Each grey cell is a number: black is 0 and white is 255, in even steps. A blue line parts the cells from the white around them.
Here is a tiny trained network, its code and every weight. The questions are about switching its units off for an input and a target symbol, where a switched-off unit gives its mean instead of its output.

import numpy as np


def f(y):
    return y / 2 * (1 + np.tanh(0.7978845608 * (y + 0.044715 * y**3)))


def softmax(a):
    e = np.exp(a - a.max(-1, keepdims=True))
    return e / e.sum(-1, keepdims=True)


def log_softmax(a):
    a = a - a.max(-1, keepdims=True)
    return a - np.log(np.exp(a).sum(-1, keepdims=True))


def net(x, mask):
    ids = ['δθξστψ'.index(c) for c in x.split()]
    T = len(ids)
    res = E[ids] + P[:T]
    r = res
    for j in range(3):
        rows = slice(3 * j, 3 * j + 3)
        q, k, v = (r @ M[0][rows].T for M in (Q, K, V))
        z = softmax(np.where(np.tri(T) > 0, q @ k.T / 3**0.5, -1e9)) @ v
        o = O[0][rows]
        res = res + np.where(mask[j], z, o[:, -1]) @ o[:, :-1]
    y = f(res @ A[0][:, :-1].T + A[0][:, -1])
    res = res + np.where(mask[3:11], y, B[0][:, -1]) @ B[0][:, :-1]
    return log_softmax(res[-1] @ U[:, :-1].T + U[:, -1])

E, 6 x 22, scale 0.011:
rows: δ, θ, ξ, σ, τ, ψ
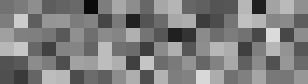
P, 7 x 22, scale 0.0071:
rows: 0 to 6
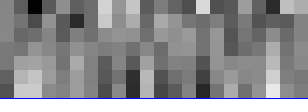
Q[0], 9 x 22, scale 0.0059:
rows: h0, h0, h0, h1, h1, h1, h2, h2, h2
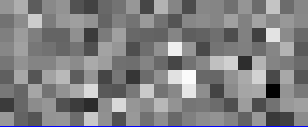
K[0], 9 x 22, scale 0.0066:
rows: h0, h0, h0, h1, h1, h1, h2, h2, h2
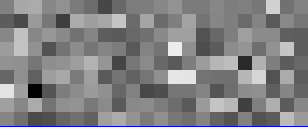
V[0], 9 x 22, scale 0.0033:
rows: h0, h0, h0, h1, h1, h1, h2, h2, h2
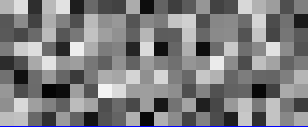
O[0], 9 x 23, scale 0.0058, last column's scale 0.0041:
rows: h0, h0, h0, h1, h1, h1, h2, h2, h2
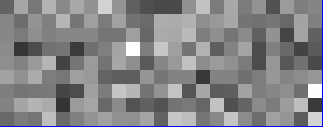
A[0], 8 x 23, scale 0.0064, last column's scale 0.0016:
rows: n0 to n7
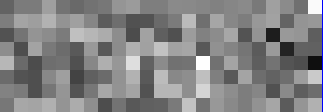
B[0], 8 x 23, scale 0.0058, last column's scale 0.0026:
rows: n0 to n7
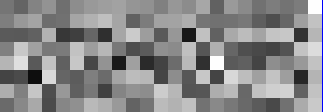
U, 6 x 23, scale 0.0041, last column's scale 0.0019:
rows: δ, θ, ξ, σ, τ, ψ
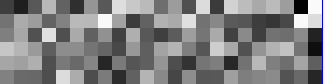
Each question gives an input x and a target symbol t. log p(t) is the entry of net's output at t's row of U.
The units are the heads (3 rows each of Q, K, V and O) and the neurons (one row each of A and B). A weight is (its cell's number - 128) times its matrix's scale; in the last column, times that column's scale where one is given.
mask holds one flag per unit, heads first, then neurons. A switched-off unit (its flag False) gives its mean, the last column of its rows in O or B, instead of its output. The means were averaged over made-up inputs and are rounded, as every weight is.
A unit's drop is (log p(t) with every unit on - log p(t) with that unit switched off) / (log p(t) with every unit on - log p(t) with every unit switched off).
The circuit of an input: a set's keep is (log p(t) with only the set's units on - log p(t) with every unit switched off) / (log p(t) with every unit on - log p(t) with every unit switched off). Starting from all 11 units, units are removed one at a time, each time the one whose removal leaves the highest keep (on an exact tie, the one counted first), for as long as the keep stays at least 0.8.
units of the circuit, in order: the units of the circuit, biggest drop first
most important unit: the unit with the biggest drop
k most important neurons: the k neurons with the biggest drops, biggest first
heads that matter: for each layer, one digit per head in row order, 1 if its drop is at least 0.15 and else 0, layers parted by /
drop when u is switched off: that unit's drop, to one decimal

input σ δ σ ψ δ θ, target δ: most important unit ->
h1
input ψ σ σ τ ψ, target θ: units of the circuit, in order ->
h1, n7
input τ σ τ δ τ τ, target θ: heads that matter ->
110
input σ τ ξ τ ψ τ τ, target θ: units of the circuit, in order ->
h0, n3, h1
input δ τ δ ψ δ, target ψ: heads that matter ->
011
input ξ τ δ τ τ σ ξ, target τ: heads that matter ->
001
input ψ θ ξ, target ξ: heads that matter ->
000
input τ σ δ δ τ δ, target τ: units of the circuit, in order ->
h2, h0
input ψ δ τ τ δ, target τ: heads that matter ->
011
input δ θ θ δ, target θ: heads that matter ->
111
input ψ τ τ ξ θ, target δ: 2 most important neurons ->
n5, n4
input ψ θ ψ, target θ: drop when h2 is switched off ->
-0.1
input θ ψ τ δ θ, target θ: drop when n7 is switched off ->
0.3
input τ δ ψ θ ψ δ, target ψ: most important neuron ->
n3
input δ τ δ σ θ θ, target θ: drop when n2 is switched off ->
0.2
